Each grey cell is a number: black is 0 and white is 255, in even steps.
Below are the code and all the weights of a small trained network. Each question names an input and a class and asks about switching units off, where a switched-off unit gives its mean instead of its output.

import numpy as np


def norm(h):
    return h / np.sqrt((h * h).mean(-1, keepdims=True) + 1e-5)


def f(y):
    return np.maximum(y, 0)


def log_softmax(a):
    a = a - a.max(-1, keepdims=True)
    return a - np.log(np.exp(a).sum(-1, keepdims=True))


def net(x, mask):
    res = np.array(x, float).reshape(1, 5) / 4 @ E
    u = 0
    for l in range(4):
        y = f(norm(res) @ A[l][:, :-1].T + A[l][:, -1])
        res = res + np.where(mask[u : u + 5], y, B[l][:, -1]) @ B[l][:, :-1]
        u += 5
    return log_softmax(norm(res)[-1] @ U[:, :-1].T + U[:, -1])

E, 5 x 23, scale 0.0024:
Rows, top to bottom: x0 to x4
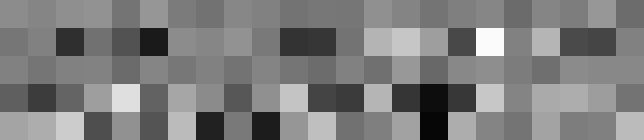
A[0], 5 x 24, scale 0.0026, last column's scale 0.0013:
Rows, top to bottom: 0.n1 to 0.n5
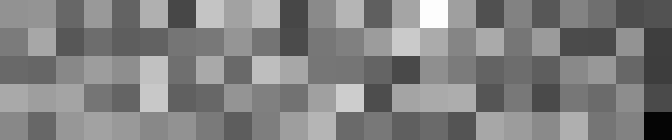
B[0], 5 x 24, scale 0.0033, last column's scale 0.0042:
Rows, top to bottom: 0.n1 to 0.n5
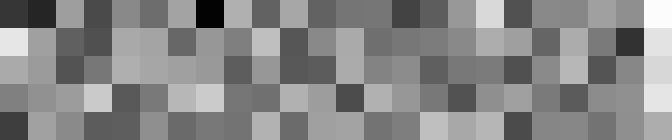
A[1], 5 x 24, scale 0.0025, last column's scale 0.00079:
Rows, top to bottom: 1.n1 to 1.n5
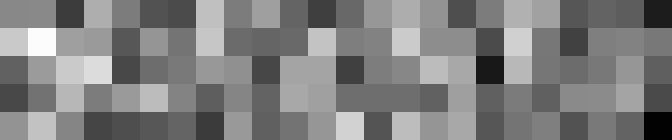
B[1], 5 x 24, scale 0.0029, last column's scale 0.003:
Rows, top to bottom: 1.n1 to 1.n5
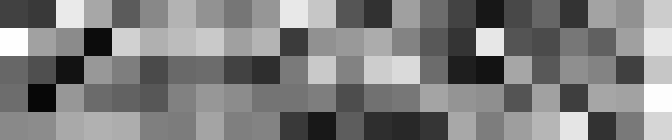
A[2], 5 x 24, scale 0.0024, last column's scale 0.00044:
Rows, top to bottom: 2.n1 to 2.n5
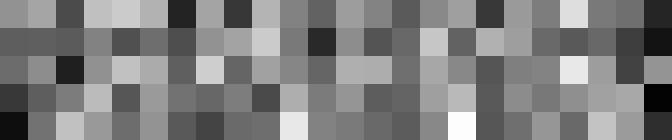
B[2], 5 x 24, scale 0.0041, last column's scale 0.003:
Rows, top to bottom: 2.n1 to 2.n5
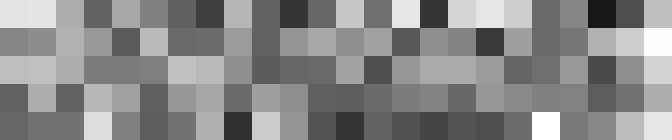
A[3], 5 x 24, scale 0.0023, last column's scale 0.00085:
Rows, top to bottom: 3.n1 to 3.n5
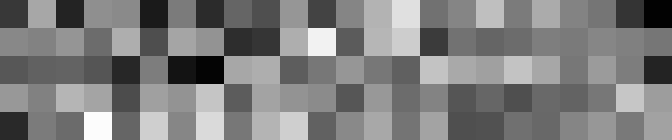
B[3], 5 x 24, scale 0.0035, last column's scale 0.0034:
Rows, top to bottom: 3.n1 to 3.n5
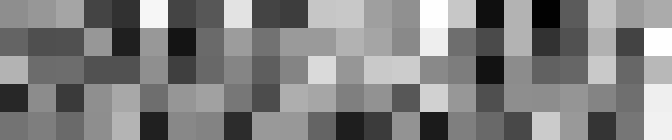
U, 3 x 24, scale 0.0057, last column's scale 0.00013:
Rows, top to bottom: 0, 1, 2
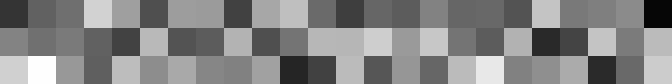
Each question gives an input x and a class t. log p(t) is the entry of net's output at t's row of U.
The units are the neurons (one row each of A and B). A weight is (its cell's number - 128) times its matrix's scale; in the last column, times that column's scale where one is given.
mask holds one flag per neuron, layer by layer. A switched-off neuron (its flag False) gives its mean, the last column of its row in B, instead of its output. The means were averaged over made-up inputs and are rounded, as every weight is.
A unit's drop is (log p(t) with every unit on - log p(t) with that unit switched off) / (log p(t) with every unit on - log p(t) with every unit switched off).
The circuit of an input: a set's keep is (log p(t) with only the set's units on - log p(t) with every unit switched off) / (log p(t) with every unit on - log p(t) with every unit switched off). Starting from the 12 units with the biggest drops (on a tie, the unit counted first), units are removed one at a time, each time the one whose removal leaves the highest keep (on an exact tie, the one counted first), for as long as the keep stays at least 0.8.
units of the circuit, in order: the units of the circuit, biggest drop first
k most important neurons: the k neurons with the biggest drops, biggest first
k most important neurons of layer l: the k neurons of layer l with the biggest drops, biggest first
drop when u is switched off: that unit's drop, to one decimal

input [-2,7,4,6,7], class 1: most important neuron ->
3.n1
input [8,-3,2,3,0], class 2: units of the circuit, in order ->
0.n1, 2.n1
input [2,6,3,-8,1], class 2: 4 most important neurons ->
1.n5, 0.n2, 3.n2, 0.n4
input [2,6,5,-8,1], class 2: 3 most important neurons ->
1.n5, 0.n2, 3.n2
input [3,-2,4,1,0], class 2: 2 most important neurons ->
0.n3, 0.n1
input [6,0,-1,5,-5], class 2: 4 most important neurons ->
0.n3, 2.n1, 0.n4, 1.n4
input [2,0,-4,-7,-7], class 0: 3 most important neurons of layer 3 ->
3.n5, 3.n2, 3.n1
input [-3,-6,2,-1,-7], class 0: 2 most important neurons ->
0.n1, 0.n2
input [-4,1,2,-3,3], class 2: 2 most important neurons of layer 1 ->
1.n2, 1.n5
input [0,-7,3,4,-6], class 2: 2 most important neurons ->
0.n3, 2.n1
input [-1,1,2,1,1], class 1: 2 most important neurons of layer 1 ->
1.n5, 1.n2
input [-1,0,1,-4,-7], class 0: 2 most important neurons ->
1.n2, 3.n5
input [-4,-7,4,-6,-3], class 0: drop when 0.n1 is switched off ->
1.0
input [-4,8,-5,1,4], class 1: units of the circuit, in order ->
3.n1
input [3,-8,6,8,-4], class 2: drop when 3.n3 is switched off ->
0.0
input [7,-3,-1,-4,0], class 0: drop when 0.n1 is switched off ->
1.2
